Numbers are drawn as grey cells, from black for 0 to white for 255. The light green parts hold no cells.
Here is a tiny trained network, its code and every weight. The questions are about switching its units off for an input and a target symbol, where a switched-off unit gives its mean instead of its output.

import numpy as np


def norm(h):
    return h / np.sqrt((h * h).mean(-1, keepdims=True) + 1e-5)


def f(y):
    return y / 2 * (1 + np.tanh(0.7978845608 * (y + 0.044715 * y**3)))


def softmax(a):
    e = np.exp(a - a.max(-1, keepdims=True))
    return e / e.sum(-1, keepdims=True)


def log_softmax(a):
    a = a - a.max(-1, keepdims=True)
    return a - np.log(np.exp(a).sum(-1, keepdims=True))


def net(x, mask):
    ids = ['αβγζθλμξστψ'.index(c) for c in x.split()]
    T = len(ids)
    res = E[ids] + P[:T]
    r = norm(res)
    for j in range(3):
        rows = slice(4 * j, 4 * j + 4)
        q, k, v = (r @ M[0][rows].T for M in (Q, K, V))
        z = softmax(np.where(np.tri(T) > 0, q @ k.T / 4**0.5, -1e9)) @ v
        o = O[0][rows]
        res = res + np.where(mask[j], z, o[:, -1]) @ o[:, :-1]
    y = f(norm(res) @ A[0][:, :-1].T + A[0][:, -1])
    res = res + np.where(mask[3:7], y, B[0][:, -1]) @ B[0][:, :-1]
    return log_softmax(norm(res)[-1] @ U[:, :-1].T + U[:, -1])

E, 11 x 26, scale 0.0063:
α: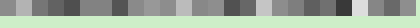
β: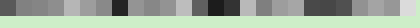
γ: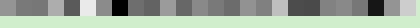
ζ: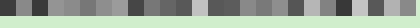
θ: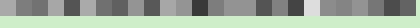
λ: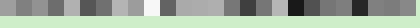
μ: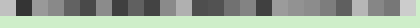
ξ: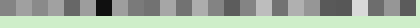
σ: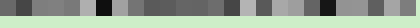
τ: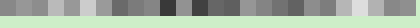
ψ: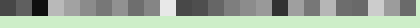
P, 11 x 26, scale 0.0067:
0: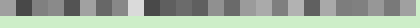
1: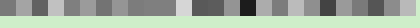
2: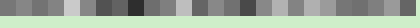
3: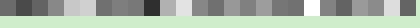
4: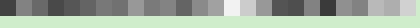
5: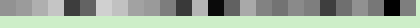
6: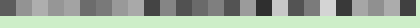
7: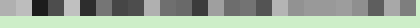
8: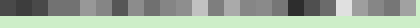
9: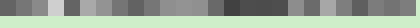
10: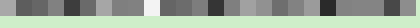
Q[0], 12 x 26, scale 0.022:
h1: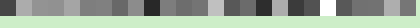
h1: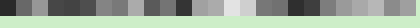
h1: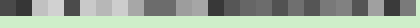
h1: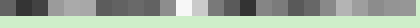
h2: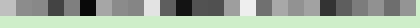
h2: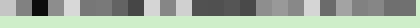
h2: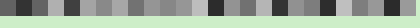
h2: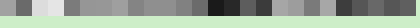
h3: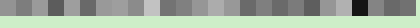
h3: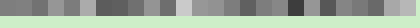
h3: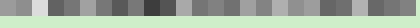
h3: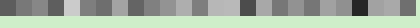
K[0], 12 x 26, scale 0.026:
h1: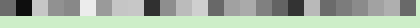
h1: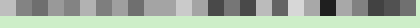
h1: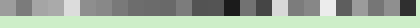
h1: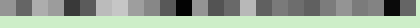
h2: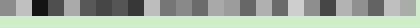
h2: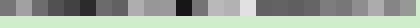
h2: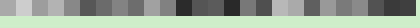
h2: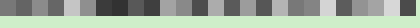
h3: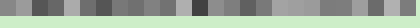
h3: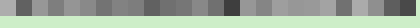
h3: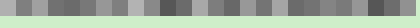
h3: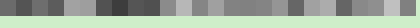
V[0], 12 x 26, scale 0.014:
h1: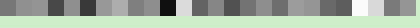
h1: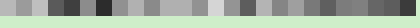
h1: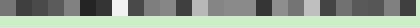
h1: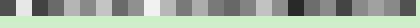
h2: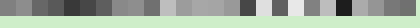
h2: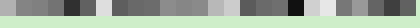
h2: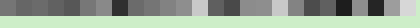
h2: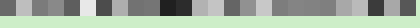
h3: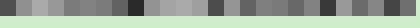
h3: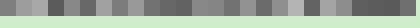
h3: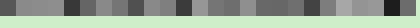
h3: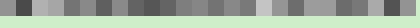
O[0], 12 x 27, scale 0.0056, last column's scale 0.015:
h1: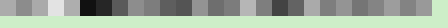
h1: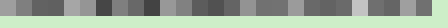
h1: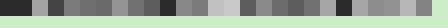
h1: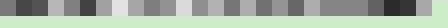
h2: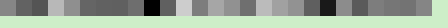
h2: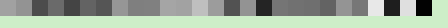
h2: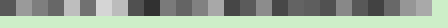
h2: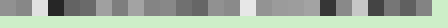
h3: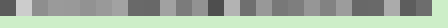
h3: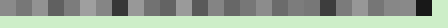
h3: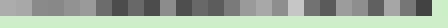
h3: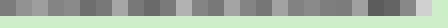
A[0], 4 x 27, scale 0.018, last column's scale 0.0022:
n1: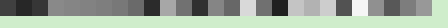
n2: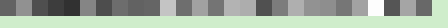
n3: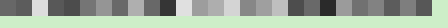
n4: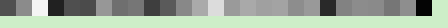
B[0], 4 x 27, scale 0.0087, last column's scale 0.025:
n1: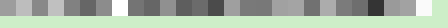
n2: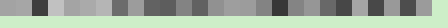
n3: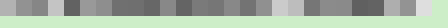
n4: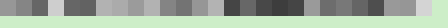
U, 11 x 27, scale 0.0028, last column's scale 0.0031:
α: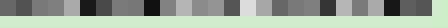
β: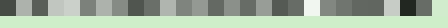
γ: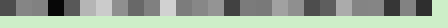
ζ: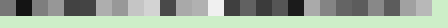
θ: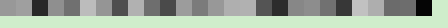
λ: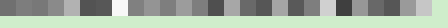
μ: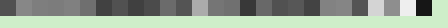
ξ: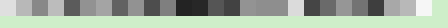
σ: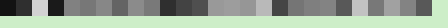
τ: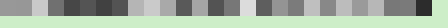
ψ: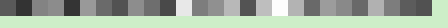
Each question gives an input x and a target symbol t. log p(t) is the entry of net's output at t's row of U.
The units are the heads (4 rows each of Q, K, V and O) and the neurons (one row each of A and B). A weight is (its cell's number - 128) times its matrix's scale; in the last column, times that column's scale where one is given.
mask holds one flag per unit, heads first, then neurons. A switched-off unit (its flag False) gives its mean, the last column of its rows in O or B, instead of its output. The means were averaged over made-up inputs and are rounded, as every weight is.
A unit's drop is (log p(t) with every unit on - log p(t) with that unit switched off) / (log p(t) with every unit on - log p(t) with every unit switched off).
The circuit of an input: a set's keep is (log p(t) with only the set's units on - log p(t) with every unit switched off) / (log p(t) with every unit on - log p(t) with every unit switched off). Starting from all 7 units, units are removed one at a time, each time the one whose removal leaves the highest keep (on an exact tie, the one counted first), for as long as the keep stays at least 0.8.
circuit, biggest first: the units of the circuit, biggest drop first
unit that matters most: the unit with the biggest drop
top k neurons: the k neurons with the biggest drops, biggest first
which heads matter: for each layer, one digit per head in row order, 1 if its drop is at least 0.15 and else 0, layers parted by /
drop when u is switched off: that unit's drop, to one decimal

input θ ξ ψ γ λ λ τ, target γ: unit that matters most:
h1
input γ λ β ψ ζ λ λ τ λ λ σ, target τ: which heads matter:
110
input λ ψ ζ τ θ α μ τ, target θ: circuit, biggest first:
h2, n2
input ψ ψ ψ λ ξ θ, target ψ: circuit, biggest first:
h2, n1, n4
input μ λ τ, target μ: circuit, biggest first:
h2, h1, n1
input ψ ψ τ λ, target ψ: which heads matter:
010
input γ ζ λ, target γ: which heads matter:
100
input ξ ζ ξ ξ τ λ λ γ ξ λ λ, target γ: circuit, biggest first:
h1, h2
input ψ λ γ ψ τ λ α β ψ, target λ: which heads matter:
100
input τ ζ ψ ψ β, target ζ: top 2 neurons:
n4, n1
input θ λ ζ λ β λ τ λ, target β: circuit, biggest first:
h2, h1, n1
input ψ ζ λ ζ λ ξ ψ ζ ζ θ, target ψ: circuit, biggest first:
h2, h1, n4
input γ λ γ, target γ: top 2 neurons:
n1, n3
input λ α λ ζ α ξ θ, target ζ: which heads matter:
110
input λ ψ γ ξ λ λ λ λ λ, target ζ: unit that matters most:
h3
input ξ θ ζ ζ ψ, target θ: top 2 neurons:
n2, n1
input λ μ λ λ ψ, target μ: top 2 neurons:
n1, n3
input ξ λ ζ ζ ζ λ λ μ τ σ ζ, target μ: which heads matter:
010
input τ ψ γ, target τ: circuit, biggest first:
h1, h2, n1
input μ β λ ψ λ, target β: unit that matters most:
h2
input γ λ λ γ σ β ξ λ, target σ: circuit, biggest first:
h2, h1
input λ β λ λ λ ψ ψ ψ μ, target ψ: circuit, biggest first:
h2, h1, n4
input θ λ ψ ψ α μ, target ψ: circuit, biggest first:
h2, n1, n4
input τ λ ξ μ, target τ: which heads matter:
110
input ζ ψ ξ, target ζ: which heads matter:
100
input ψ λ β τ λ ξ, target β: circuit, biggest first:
h2, n1
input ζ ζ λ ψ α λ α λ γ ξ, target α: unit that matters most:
h1
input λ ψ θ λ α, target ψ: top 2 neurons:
n1, n4
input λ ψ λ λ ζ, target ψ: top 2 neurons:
n1, n4
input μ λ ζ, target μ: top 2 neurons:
n1, n3
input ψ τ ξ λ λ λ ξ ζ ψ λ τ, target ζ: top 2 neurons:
n4, n1
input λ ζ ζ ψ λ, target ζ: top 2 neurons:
n4, n1
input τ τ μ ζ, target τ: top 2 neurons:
n1, n3
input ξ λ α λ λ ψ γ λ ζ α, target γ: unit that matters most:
h1
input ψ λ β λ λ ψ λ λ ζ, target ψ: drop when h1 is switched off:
0.4
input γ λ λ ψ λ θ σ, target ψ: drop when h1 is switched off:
0.2
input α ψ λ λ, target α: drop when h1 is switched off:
0.6
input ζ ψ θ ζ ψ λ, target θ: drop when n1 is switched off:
0.1
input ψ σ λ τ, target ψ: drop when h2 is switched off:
0.2
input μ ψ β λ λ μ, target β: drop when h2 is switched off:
0.6
